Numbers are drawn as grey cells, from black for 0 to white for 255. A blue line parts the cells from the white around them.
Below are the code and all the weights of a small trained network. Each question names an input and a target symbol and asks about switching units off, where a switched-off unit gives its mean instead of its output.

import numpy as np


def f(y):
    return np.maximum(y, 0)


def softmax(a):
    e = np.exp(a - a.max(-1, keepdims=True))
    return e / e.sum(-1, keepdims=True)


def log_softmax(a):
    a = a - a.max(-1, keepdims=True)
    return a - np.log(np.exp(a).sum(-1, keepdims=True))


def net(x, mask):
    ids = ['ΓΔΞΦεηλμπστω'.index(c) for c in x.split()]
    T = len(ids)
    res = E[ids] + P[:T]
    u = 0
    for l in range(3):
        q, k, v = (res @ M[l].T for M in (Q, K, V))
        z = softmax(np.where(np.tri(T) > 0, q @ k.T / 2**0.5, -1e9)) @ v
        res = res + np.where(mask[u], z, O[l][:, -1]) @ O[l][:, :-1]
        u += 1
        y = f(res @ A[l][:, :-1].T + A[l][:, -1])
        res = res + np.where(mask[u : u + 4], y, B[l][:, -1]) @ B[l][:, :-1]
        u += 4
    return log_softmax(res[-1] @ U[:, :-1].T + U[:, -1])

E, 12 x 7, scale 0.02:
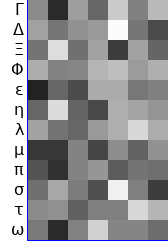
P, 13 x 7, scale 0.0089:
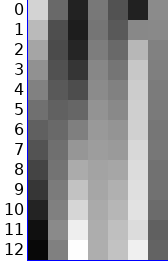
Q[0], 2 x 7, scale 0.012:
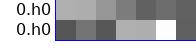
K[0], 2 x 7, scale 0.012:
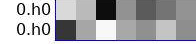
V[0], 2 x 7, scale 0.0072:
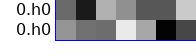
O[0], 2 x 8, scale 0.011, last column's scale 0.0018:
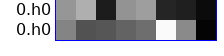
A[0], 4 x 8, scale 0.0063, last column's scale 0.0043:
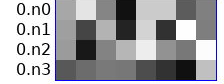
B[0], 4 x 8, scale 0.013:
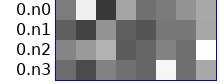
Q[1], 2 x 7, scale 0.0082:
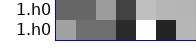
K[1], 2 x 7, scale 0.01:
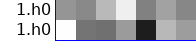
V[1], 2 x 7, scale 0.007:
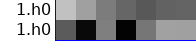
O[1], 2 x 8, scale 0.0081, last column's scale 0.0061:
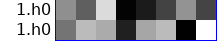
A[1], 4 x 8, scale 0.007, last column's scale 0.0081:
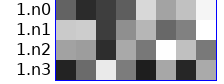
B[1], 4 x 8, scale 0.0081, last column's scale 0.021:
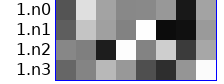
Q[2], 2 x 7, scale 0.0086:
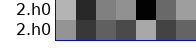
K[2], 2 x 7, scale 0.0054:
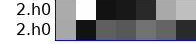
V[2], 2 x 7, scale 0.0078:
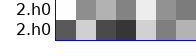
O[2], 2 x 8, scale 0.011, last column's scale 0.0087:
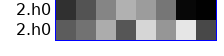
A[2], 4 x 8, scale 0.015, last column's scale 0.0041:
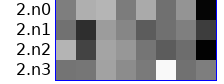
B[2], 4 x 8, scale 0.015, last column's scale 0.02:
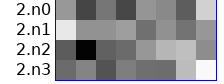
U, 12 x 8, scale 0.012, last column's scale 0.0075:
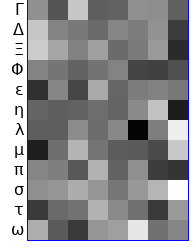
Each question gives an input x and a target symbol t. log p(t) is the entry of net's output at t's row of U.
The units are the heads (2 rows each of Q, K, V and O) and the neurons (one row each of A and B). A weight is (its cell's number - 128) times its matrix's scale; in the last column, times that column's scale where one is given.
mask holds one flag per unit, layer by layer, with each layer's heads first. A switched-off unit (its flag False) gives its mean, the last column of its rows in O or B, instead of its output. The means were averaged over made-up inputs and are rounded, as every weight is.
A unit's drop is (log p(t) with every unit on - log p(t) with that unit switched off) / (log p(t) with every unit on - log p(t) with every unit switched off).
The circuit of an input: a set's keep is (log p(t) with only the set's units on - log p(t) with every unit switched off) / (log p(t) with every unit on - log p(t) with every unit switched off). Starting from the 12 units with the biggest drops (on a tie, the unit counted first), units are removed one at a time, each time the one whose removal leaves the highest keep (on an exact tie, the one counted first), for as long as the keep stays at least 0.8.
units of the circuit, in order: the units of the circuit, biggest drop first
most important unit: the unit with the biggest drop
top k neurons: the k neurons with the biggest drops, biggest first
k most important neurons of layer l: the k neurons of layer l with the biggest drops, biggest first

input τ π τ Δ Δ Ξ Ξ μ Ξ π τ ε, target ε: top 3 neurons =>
[2.n3; 0.n1; 1.n2]
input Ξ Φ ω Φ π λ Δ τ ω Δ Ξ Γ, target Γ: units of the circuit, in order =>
[2.n1; 0.n1]
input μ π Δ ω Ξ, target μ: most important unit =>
1.h0
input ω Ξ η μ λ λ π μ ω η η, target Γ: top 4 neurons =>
[0.n1; 2.n0; 0.n3; 2.n3]
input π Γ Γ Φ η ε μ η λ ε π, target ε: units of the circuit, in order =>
[0.n3; 0.h0; 2.n3]
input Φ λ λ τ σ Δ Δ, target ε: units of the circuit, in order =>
[0.h0; 2.n3; 2.h0]
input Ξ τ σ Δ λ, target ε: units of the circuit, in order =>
[2.h0; 2.n3]
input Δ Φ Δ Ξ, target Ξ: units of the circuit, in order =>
[2.h0; 1.h0]
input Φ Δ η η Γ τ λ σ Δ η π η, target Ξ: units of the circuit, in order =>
[1.n3; 2.h0]
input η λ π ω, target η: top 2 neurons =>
[0.n0; 0.n3]
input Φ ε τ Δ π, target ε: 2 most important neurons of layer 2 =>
[2.n3; 2.n0]
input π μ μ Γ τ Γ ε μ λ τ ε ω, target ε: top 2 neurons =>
[0.n3; 2.n3]
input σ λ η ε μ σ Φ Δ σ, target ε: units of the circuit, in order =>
[0.h0; 2.n3; 2.h0]
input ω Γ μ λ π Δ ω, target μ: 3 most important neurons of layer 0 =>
[0.n3; 0.n1; 0.n2]
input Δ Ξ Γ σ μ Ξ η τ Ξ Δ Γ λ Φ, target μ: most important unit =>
2.h0
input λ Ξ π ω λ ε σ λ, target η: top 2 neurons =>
[1.n1; 2.n3]
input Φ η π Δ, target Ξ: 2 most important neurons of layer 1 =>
[1.n3; 1.n0]
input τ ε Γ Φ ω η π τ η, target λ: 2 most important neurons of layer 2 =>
[2.n0; 2.n1]
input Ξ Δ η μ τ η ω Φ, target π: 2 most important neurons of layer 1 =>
[1.n3; 1.n1]
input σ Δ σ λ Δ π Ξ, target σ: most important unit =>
0.n0
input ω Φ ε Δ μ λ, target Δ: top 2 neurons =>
[1.n3; 0.n3]
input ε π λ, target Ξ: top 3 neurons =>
[1.n3; 0.n0; 0.n3]
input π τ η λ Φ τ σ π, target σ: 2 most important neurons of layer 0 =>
[0.n0; 0.n3]
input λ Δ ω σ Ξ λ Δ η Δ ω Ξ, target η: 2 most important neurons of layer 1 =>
[1.n1; 1.n0]
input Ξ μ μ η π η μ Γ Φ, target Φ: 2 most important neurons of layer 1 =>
[1.n1; 1.n3]
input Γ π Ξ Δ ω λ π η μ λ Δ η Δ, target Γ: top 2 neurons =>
[0.n2; 2.n0]
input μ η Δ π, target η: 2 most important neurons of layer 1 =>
[1.n0; 1.n1]
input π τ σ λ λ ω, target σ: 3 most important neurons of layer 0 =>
[0.n0; 0.n2; 0.n3]
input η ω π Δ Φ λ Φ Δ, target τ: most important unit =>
2.h0
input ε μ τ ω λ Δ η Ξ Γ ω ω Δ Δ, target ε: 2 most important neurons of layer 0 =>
[0.n0; 0.n1]
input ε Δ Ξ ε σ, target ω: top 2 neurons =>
[0.n0; 2.n0]
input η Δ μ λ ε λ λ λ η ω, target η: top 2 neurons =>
[0.n3; 0.n0]
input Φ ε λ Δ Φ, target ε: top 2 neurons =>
[2.n3; 1.n3]
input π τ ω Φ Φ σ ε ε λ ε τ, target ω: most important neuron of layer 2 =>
[2.n0]
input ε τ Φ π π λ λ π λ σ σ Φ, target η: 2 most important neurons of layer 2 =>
[2.n3; 2.n0]
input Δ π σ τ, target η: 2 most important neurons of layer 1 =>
[1.n1; 1.n3]
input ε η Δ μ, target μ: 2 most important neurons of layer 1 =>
[1.n0; 1.n3]
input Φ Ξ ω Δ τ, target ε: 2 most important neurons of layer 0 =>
[0.n2; 0.n1]
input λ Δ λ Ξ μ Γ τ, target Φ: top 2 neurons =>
[1.n1; 0.n1]
